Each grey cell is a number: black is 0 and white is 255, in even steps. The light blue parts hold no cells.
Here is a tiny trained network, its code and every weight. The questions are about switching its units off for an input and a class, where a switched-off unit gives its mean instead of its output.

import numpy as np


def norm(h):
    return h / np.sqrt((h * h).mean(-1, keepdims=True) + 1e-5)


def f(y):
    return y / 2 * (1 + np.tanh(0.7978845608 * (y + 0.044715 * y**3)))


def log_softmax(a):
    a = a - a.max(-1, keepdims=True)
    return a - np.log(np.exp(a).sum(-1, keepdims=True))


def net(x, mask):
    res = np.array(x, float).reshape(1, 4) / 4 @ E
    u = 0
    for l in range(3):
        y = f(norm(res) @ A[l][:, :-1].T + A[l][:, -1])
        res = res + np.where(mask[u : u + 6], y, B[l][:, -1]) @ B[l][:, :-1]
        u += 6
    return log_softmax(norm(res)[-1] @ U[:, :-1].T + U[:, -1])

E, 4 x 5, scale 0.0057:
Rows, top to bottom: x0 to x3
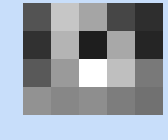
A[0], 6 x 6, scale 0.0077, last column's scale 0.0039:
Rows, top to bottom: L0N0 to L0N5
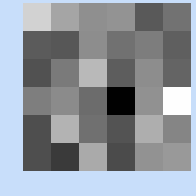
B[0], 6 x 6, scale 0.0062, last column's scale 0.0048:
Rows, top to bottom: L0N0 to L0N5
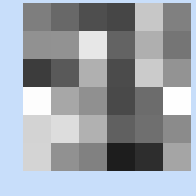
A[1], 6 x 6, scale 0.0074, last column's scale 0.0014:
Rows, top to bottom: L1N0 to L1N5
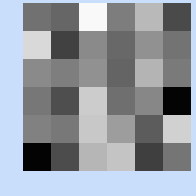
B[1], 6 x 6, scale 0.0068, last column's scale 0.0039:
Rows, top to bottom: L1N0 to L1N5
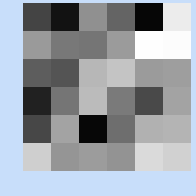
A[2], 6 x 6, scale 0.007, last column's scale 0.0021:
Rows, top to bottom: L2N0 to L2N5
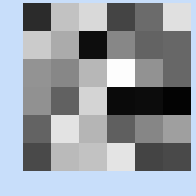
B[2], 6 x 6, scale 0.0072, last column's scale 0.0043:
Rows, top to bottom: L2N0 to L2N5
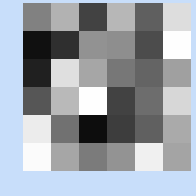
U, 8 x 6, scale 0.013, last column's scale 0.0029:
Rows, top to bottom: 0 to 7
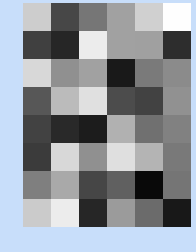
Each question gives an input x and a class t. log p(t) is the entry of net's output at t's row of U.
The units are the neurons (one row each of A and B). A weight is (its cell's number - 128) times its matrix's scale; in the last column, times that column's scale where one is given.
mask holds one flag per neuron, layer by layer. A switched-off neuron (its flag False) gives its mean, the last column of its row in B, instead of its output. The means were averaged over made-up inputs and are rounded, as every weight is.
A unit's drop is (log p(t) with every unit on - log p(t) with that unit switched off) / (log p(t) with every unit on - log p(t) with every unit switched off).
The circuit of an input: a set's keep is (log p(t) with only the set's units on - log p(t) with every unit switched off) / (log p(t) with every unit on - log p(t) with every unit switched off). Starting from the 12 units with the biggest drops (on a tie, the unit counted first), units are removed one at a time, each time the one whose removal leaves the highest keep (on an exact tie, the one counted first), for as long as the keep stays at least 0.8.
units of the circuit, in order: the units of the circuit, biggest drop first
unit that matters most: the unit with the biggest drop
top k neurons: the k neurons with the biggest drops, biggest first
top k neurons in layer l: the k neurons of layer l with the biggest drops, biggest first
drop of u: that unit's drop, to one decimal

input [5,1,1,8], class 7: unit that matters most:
L1N0
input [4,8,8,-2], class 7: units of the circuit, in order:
L2N4; L2N5
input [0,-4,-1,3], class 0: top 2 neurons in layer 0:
L0N4; L0N0
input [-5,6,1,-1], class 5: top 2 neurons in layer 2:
L2N2; L2N4
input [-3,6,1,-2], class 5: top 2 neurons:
L0N3; L0N5
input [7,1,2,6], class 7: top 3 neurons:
L2N0; L2N4; L1N0
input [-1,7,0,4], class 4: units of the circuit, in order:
L2N1; L2N3
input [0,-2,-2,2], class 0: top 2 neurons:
L1N1; L2N3
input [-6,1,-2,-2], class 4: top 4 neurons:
L0N3; L1N5; L2N5; L0N2
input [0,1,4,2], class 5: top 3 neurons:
L0N3; L1N5; L1N4
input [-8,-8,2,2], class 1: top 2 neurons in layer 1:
L1N0; L1N3
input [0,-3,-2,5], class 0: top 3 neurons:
L1N1; L2N3; L1N0
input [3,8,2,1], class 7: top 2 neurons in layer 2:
L2N5; L2N4
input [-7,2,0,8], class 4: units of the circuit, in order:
L0N3
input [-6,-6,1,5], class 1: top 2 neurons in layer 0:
L0N3; L0N4
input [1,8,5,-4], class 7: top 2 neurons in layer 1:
L1N1; L1N2
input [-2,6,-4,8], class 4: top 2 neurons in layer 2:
L2N1; L2N3
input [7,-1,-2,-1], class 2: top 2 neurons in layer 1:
L1N0; L1N3
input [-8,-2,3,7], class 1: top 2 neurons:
L0N3; L2N2
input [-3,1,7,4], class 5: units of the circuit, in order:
L1N4
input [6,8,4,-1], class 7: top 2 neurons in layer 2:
L2N5; L2N4
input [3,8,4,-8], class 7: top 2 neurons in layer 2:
L2N4; L2N5
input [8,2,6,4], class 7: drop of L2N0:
0.2
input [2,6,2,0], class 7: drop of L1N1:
0.1
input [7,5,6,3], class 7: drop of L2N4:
0.1
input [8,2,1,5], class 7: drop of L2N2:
0.0
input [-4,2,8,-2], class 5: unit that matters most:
L2N2
